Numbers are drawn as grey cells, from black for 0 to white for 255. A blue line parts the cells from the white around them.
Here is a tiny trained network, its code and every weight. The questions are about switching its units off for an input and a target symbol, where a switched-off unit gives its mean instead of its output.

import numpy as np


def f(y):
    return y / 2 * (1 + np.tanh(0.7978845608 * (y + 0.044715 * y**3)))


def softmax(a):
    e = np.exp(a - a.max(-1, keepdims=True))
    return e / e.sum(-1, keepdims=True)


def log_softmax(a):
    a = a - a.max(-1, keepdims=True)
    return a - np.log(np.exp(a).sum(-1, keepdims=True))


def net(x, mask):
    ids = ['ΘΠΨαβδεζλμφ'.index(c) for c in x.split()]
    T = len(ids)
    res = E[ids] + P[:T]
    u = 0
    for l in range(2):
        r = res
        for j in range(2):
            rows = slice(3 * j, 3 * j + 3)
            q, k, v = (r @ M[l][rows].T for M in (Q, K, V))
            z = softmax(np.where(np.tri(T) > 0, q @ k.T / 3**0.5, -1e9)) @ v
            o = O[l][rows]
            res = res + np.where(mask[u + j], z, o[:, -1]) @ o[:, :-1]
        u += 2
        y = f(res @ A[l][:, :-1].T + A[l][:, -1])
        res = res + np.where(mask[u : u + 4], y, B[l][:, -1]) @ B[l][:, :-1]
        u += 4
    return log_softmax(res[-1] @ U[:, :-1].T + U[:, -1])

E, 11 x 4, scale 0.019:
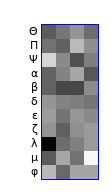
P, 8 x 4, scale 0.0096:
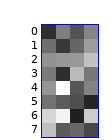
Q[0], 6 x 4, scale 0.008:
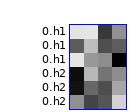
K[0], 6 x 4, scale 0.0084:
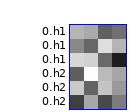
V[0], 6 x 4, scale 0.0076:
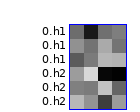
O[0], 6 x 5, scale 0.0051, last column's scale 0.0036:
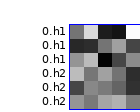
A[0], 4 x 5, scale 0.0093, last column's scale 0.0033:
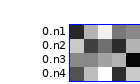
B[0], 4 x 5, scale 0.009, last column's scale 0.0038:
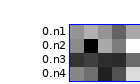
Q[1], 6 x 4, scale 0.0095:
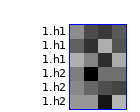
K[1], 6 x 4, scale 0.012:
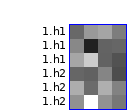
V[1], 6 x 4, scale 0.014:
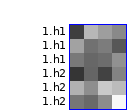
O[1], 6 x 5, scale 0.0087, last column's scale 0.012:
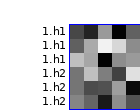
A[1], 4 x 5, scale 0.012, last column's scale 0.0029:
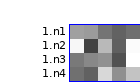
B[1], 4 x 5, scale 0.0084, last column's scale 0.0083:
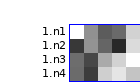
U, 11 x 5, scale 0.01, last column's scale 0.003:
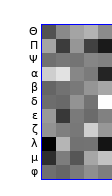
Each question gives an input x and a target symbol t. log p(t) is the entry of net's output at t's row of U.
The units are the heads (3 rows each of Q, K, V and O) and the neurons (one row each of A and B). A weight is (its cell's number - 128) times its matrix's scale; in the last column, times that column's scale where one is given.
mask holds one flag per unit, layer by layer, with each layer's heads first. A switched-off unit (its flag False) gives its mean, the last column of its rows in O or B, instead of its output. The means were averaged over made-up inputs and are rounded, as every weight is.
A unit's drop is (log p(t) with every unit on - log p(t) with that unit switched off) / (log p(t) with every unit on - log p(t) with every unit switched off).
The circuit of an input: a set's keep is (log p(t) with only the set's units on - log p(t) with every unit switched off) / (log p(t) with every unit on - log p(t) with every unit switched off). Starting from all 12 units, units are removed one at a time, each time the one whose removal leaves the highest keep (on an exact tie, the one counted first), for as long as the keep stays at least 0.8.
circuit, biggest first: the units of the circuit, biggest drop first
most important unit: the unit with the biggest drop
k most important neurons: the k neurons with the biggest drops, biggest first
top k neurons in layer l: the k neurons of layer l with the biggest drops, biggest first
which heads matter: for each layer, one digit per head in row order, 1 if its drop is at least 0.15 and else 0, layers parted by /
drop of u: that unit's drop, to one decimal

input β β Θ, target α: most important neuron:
1.n1
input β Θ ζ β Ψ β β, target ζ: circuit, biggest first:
1.h2, 1.h1
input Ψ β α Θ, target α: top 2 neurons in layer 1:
1.n4, 1.n3
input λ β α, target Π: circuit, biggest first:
1.h1, 0.n4, 0.n2, 0.n1
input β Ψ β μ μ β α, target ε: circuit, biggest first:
1.h1, 1.h2
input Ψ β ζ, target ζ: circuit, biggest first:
1.h2, 1.h1, 0.h2
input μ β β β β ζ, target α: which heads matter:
10 / 10
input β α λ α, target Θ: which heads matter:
10 / 11
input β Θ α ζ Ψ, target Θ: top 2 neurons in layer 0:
0.n1, 0.n4
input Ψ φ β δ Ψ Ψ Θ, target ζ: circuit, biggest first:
1.h2, 0.h1
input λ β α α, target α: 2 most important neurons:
1.n1, 0.n2
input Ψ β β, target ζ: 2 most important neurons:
1.n2, 0.n4
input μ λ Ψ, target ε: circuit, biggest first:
1.h1, 1.h2, 0.n2
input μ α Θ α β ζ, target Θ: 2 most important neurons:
0.n4, 1.n4
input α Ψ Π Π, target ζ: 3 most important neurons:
0.n2, 0.n1, 1.n2
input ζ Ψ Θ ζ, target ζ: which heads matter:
00 / 11
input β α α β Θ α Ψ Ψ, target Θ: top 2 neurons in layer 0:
0.n4, 0.n2
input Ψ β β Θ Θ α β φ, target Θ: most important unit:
1.n4
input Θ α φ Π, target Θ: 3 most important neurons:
1.n4, 0.n1, 1.n3
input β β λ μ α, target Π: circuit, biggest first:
1.h1, 0.n4, 0.n1
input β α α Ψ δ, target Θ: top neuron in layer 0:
0.n1
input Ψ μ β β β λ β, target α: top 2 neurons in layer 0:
0.n2, 0.n3
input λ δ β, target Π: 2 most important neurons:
0.n2, 0.n1
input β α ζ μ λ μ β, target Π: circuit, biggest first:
1.h1, 0.n1
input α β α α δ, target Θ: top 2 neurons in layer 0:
0.n1, 0.n4
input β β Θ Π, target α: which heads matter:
00 / 10
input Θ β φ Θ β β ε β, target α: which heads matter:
00 / 11
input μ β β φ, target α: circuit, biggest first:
1.h1
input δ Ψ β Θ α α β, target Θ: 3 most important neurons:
0.n4, 0.n1, 1.n4
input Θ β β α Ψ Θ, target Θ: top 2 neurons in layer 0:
0.n2, 0.n4
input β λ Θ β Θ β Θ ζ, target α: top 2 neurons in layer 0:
0.n2, 0.n1
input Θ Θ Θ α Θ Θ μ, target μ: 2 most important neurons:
0.n4, 1.n1
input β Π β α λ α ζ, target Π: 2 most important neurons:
0.n1, 0.n2
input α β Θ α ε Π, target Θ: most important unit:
1.h2
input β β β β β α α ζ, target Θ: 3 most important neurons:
1.n4, 0.n2, 0.n4
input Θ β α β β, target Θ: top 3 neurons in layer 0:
0.n1, 0.n4, 0.n2
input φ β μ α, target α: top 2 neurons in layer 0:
0.n1, 0.n2
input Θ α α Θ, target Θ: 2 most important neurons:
1.n4, 1.n3
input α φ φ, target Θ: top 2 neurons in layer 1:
1.n4, 1.n1
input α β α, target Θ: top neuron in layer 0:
0.n4
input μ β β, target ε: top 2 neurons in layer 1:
1.n1, 1.n2
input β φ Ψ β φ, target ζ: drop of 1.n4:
-0.2
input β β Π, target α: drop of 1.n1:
0.1
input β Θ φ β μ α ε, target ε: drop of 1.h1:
0.6
